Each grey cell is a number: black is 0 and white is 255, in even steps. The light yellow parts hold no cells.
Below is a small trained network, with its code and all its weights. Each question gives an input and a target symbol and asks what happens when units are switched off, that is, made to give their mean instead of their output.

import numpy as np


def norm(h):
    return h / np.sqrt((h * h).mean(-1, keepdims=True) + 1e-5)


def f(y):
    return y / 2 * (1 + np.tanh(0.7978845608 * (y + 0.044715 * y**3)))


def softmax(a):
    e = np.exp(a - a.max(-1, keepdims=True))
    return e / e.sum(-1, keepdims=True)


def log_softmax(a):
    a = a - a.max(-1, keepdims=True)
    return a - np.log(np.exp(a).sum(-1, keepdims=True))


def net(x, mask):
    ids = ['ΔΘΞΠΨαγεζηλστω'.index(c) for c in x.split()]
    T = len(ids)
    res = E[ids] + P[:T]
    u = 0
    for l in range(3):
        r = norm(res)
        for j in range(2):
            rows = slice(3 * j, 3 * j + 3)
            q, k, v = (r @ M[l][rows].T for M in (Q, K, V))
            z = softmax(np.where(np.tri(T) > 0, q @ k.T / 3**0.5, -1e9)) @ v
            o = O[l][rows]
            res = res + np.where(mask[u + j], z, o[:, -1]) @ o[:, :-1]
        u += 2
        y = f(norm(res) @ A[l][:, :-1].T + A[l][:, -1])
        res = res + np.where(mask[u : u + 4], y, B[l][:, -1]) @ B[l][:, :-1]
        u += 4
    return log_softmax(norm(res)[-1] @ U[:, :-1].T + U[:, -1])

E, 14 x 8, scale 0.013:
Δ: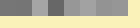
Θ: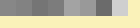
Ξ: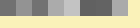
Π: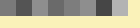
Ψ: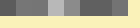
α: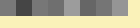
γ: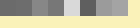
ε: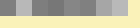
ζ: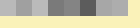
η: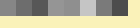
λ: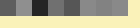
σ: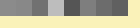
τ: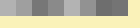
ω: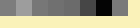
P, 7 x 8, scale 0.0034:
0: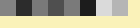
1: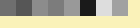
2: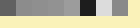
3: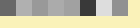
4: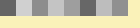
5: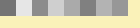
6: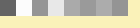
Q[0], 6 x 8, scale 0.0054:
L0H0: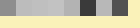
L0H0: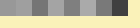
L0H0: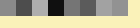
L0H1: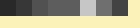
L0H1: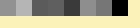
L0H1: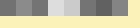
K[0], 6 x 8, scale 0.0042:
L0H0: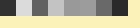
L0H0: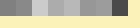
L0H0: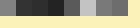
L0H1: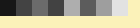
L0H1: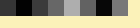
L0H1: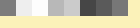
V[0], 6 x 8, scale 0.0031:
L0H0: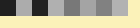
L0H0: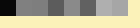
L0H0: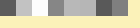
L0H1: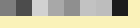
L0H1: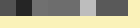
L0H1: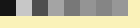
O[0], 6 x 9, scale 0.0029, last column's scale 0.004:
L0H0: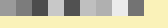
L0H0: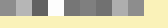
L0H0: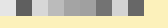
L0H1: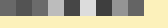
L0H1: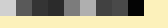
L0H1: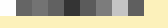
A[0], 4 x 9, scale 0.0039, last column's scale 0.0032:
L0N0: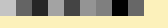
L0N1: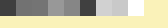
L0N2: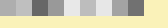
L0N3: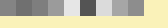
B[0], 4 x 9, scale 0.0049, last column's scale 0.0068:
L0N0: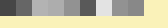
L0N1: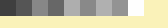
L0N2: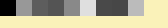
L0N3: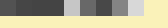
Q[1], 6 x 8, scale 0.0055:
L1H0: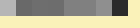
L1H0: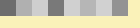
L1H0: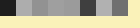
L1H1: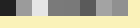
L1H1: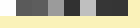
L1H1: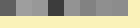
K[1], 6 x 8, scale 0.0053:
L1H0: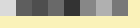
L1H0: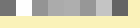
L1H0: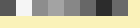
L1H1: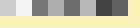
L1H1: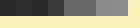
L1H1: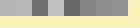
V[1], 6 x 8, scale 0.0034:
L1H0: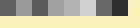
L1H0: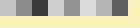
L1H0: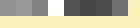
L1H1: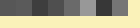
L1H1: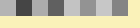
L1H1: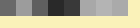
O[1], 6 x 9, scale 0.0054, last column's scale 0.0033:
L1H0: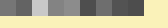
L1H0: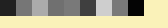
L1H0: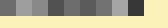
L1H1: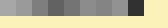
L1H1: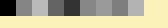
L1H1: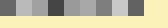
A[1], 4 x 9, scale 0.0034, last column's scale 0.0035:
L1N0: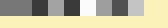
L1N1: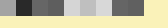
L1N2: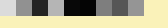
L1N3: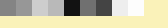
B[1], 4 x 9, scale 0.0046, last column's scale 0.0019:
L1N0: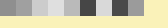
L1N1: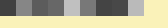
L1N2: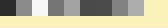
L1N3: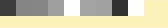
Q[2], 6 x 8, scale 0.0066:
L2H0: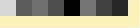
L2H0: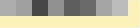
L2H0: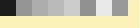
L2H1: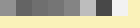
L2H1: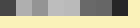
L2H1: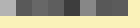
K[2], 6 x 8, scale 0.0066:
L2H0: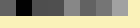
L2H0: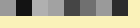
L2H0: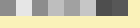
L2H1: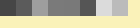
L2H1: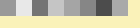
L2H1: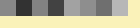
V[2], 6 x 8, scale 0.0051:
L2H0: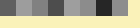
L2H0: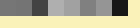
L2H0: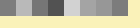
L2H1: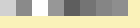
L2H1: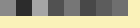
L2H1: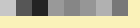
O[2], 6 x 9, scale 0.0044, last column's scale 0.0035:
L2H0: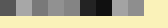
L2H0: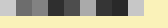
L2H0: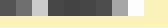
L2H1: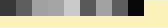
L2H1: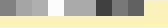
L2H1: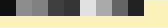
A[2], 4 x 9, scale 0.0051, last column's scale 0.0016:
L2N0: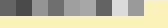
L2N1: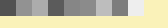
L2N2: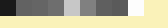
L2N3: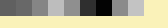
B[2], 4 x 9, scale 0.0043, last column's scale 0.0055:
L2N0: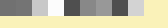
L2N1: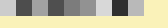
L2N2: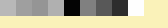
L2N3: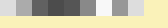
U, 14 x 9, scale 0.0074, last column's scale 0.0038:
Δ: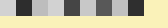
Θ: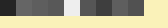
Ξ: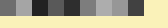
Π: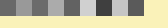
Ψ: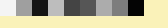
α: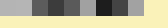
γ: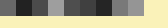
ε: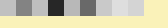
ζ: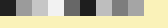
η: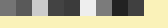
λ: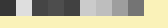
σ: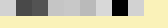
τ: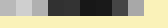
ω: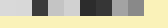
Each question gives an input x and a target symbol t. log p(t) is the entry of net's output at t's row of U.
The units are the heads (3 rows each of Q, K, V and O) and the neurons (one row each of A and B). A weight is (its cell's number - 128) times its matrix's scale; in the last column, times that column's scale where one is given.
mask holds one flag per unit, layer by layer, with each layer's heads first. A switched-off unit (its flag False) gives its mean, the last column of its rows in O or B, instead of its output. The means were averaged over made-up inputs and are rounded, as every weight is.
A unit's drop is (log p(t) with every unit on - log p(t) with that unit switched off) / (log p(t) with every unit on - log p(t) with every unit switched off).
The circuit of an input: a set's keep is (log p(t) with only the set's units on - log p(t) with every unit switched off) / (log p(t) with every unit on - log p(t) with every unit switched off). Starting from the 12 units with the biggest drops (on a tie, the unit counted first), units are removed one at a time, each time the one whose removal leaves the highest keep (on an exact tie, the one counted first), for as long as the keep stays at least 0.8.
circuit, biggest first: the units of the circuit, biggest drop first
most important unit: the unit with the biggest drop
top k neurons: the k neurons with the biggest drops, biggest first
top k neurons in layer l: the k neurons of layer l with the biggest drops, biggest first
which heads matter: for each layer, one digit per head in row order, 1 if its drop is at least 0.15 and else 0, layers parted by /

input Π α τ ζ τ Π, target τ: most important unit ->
L2H0
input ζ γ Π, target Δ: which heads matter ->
00 / 10 / 01
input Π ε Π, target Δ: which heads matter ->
00 / 10 / 00
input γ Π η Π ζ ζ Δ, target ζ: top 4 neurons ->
L0N0, L2N0, L1N0, L2N3
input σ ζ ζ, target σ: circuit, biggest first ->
L0N3, L2H0
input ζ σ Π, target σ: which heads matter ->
00 / 00 / 10
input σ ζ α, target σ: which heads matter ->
01 / 00 / 11
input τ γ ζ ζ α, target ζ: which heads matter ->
11 / 01 / 10
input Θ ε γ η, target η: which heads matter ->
00 / 00 / 11
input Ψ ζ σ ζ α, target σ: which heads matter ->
01 / 01 / 10
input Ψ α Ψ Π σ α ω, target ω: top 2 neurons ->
L0N2, L1N3
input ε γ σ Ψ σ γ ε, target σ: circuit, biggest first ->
L2H0, L0N3, L1H1
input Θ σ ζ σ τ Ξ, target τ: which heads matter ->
00 / 10 / 10
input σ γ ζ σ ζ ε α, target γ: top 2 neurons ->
L0N3, L2N2
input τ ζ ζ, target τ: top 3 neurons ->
L0N1, L0N2, L1N0
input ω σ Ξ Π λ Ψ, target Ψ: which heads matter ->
00 / 00 / 00
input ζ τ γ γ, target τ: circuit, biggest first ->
L2H0, L2N2
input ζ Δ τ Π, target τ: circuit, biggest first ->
L2H0
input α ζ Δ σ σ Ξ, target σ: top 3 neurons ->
L0N3, L0N0, L0N2
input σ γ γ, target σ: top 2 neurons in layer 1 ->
L1N2, L1N3
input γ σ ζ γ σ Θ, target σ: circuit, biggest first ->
L2H0, L0N3
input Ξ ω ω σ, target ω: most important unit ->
L1N2
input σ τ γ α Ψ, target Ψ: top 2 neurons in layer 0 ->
L0N3, L0N2
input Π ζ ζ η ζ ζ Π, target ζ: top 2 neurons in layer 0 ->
L0N0, L0N2
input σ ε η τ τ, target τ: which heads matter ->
00 / 10 / 10
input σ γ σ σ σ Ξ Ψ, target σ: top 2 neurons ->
L0N3, L0N0
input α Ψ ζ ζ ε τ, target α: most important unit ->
L0N2
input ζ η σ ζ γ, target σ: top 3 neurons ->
L0N3, L2N2, L0N1
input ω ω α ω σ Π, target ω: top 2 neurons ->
L1N2, L0N1
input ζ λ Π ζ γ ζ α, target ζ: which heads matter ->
01 / 01 / 10
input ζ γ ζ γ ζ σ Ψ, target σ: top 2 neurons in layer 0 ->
L0N3, L0N1
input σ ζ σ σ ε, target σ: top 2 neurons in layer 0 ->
L0N3, L0N1
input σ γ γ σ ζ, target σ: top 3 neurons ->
L0N3, L0N2, L0N0
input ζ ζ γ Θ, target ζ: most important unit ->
L2N0
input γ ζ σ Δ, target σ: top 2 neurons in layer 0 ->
L0N3, L0N1
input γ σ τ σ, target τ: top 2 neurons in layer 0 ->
L0N1, L0N2
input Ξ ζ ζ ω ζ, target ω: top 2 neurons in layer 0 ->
L0N3, L0N1
